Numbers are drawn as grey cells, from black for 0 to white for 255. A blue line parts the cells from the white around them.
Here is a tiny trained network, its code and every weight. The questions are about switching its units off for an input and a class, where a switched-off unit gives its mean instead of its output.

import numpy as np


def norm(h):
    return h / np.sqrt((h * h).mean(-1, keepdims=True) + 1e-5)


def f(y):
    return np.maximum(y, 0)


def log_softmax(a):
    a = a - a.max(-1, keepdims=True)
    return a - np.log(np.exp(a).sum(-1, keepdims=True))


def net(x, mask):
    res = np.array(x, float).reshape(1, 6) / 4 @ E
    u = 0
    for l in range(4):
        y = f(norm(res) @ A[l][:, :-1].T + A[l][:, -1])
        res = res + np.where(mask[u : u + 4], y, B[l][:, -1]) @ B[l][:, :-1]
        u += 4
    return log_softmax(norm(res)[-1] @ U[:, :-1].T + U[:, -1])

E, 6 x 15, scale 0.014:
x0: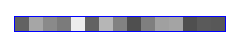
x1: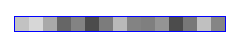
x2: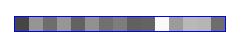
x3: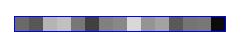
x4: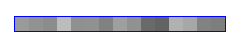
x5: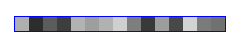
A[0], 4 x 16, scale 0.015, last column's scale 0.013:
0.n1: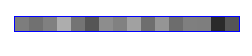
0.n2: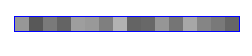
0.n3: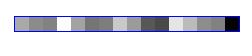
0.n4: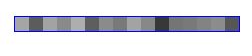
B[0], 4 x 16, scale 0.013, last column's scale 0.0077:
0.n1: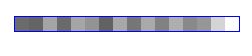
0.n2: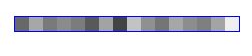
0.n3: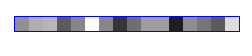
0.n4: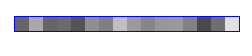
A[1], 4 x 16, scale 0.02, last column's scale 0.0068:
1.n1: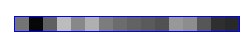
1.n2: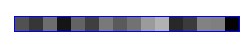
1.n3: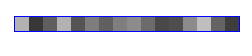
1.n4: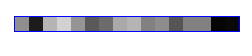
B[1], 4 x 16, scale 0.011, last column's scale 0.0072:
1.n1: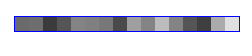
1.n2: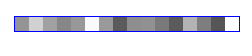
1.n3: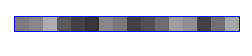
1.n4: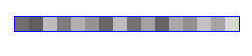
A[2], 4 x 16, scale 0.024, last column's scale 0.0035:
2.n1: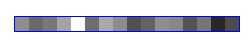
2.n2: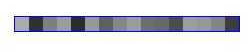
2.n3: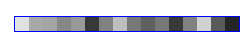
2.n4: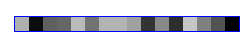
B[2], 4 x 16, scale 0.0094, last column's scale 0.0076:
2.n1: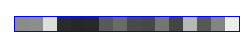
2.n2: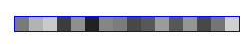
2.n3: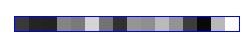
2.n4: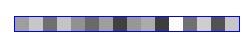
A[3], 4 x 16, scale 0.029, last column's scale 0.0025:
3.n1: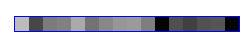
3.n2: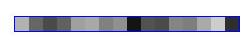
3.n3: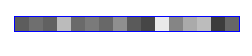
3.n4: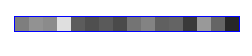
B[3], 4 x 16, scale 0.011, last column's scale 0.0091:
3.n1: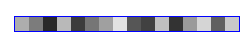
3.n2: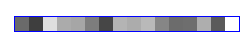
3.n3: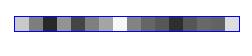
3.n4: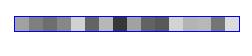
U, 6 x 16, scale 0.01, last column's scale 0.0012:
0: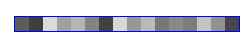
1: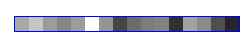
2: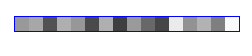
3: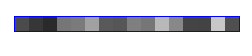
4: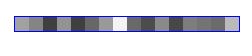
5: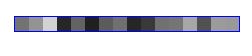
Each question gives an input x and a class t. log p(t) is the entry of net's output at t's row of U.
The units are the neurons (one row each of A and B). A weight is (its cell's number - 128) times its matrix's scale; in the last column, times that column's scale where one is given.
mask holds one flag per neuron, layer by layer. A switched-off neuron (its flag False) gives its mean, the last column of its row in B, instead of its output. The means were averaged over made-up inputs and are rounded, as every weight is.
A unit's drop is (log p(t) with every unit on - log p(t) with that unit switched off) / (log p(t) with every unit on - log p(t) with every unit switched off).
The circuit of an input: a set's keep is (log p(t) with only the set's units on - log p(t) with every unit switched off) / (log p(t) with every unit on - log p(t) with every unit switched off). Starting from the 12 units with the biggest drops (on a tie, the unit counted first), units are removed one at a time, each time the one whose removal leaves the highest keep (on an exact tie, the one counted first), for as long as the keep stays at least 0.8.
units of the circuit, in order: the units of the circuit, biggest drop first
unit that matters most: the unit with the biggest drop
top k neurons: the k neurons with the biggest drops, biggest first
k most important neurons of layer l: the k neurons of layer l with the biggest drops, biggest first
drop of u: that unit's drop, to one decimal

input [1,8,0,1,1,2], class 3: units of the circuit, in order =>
2.n3
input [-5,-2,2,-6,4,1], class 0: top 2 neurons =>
3.n2, 2.n1
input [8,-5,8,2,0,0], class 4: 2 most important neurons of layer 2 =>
2.n2, 2.n3
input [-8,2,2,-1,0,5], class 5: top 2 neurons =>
2.n2, 1.n3
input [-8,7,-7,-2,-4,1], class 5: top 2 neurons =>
2.n2, 1.n3
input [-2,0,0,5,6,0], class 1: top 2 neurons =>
0.n3, 3.n2
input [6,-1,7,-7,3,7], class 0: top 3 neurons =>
3.n2, 0.n4, 3.n1
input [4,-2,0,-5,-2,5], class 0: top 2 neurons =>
3.n2, 0.n2
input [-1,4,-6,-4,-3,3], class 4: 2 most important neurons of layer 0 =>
0.n1, 0.n4
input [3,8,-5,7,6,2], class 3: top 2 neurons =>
2.n3, 3.n2
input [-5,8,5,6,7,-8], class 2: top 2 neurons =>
3.n4, 3.n2
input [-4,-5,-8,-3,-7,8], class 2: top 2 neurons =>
2.n4, 0.n3
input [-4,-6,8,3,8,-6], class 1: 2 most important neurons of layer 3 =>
3.n1, 3.n4
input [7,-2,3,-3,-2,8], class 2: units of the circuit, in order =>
2.n4
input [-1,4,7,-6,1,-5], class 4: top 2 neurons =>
3.n3, 0.n1
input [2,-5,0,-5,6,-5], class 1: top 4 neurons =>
0.n3, 0.n1, 1.n4, 2.n3
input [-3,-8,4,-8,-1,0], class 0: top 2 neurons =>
3.n2, 2.n3
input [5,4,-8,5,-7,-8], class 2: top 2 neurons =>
3.n4, 0.n3
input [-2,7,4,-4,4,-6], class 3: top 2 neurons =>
2.n3, 0.n2
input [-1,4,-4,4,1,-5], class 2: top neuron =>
3.n4
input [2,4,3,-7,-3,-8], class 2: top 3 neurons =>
3.n4, 0.n1, 1.n4
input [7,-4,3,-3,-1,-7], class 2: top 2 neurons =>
3.n4, 2.n2
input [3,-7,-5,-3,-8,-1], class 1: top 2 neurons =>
1.n2, 2.n3
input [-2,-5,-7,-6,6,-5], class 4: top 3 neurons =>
3.n1, 0.n1, 1.n4
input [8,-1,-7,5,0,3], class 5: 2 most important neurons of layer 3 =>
3.n3, 3.n2
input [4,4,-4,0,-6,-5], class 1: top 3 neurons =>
1.n2, 0.n2, 2.n4
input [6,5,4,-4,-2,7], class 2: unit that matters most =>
2.n4
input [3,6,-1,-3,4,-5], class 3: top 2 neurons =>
2.n3, 0.n2
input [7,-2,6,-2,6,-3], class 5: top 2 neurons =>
2.n1, 1.n2
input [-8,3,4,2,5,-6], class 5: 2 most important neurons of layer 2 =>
2.n2, 2.n4
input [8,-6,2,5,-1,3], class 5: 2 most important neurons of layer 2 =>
2.n1, 2.n3
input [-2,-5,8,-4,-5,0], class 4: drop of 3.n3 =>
0.9
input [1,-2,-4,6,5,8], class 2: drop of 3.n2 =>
0.1
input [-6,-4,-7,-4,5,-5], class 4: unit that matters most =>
3.n1
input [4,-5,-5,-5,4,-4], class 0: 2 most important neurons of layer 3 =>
3.n2, 3.n3
